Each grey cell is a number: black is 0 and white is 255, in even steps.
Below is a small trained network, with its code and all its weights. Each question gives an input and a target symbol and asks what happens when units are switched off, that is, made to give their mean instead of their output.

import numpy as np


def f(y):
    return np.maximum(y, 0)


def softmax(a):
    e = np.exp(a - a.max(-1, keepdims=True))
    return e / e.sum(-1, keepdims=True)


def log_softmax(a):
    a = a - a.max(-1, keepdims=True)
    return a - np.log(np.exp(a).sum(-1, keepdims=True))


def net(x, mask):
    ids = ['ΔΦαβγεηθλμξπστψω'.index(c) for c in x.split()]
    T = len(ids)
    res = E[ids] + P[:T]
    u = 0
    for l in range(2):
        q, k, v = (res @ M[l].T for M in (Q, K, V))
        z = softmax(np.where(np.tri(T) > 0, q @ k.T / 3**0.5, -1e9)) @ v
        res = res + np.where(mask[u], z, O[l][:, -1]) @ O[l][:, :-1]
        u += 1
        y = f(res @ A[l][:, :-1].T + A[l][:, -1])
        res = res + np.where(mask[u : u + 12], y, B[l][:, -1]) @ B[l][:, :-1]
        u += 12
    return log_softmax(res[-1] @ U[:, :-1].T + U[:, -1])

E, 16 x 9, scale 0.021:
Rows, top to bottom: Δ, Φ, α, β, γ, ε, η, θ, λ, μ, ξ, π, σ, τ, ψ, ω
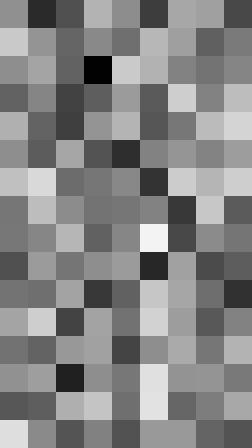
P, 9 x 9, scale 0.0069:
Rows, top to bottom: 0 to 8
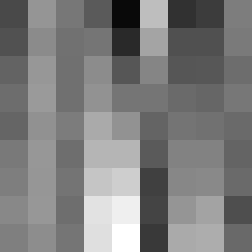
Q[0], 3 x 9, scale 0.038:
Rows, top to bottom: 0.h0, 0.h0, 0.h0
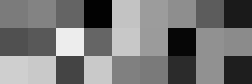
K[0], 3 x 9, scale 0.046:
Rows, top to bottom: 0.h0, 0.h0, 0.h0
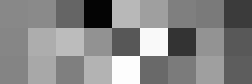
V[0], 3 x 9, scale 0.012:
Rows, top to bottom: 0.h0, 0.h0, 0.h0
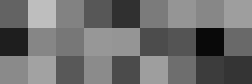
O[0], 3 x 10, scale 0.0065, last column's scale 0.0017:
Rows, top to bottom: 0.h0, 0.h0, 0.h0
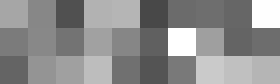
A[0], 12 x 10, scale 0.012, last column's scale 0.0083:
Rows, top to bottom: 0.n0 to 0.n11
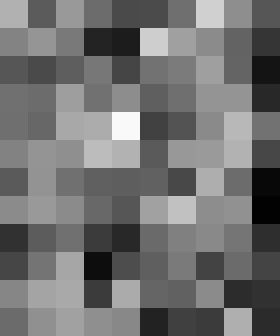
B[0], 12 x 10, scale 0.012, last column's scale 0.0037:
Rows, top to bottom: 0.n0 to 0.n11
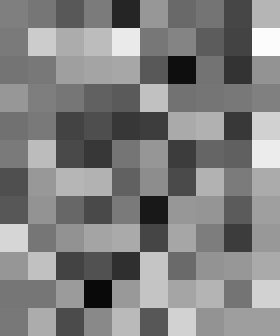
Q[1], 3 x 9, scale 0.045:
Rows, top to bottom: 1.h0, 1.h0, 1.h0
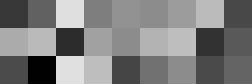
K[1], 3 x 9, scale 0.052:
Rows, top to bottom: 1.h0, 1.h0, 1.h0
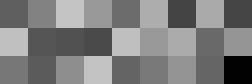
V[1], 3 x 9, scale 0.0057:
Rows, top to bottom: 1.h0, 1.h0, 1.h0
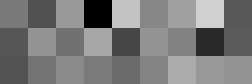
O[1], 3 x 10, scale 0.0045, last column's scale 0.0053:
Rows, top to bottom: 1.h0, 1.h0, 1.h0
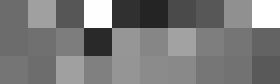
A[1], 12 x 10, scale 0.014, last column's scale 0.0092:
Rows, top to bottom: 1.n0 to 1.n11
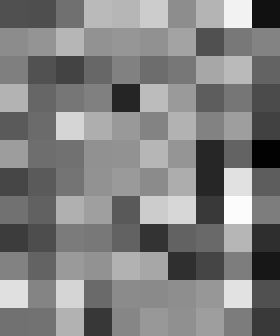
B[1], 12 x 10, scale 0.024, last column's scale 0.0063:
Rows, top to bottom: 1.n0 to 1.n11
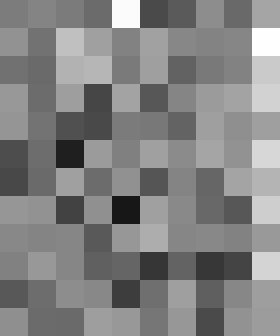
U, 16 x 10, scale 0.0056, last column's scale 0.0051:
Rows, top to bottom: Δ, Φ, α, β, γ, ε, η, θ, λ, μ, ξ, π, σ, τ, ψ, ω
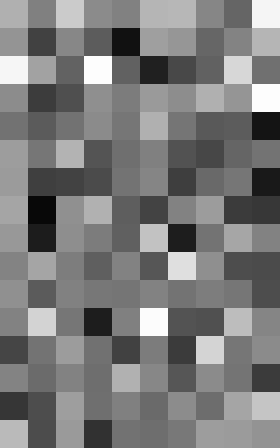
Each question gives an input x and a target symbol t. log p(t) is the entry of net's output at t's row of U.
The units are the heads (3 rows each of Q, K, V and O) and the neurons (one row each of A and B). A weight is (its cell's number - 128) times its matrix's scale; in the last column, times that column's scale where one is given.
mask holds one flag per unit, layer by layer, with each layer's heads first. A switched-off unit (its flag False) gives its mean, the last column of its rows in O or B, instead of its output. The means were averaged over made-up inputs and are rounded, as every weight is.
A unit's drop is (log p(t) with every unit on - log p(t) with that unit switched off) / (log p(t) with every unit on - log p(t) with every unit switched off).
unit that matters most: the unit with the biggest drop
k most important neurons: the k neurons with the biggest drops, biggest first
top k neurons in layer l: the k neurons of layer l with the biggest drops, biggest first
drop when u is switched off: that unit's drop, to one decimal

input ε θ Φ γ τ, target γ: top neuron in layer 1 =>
[1.n5]
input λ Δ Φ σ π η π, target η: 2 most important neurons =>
[1.n5; 1.n9]
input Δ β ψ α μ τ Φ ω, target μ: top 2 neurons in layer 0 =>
[0.n7; 0.n5]
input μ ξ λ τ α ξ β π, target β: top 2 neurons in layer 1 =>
[1.n5; 1.n9]
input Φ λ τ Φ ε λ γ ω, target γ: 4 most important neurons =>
[0.n1; 1.n5; 1.n9; 1.n1]
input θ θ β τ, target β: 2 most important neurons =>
[1.n5; 1.n9]
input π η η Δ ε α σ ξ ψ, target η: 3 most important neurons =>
[1.n0; 1.n7; 1.n4]
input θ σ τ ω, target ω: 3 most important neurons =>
[1.n3; 0.n0; 0.n1]
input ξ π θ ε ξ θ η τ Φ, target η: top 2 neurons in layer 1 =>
[1.n5; 1.n9]
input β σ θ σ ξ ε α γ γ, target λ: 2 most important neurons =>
[1.n2; 1.n8]
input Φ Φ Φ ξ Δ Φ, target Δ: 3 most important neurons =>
[1.n1; 0.n1; 0.n7]
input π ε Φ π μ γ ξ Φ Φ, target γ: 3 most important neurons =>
[1.n5; 0.n1; 1.n9]
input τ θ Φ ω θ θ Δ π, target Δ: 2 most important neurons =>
[1.n1; 0.n7]
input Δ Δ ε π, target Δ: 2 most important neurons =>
[1.n1; 0.n1]
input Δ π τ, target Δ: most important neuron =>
[0.n1]
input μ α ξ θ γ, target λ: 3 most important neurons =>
[1.n2; 0.n1; 1.n8]
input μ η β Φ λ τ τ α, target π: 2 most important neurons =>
[0.n9; 0.n10]
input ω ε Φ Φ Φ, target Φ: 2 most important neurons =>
[1.n10; 1.n7]
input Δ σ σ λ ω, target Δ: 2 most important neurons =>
[0.n1; 1.n1]
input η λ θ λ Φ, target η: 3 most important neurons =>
[1.n5; 1.n9; 0.n1]
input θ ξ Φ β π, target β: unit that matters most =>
1.n5
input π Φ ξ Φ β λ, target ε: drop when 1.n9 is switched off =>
0.9
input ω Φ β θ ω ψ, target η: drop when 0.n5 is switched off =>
0.1
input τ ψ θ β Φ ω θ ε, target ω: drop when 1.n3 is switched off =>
0.8
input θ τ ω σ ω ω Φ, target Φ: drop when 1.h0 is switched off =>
0.2
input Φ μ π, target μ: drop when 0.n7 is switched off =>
0.3
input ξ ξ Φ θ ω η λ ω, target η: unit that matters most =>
0.h0
